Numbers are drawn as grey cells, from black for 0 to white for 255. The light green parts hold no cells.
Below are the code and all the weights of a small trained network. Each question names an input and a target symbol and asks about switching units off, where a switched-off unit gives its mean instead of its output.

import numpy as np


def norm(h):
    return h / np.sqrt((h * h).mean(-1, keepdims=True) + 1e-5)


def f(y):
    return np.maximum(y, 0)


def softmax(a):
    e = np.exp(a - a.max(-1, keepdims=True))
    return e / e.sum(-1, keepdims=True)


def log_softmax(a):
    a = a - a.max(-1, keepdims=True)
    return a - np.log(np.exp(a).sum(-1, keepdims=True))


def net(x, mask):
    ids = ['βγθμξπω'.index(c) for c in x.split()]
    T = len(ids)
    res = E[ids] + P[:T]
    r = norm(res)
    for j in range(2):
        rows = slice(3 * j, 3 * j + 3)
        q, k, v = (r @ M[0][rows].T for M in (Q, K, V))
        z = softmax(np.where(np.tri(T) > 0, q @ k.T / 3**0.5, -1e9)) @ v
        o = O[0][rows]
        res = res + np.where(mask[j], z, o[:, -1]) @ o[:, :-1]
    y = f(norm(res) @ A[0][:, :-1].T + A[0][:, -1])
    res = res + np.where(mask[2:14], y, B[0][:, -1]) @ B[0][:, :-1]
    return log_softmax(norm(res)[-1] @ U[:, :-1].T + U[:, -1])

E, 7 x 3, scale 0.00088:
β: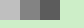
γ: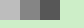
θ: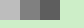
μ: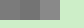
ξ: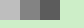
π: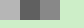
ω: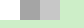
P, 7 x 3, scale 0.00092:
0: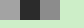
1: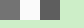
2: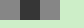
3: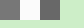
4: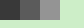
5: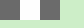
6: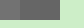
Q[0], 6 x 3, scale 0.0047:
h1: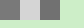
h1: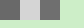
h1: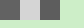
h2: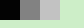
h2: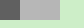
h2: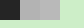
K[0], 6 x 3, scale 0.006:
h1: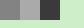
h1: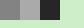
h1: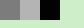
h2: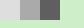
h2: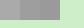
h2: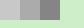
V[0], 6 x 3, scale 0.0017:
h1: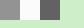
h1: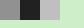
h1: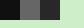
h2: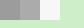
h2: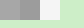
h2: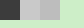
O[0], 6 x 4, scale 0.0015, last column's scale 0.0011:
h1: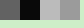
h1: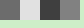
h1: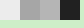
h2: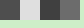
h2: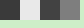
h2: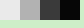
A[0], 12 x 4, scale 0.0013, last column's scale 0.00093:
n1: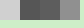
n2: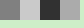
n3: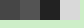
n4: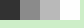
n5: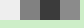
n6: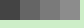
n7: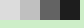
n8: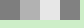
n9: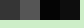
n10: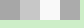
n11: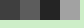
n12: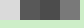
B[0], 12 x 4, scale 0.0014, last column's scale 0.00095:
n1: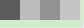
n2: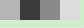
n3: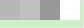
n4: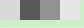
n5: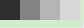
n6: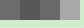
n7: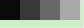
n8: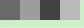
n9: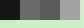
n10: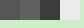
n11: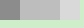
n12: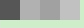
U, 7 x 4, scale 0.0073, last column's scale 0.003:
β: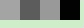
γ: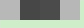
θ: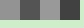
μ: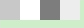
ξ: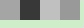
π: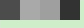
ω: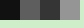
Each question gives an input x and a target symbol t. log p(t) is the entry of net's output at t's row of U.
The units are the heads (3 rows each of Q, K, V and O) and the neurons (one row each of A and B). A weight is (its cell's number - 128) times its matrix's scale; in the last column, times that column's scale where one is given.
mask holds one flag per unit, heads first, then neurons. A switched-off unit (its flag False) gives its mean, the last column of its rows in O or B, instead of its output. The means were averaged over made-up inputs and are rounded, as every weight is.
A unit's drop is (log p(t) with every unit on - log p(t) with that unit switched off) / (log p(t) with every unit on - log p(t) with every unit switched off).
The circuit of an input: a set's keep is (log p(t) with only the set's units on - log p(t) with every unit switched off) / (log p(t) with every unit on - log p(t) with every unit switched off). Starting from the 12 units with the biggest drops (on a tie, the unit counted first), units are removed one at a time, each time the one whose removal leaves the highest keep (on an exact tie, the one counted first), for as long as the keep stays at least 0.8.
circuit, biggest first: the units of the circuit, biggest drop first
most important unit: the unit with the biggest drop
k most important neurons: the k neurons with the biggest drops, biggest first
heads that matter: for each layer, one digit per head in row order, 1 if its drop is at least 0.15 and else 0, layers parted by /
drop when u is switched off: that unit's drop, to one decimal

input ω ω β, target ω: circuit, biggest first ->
[h1 h2]
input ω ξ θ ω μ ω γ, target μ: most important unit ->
n3
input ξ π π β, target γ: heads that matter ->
10
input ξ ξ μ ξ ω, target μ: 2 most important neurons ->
[n7 n2]
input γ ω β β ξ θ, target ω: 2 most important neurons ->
[n3 n7]
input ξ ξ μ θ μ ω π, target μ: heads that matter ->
10
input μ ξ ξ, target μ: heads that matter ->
10
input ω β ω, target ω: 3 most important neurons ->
[n10 n3 n11]
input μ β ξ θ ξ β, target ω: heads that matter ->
11
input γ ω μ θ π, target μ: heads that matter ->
11
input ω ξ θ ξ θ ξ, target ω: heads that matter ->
11
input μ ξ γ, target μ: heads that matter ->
10
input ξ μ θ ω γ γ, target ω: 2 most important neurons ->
[n7 n3]
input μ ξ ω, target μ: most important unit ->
h1
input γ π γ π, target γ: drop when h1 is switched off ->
0.4
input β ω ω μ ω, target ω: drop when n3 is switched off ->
0.8
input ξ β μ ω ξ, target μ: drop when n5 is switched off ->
0.2
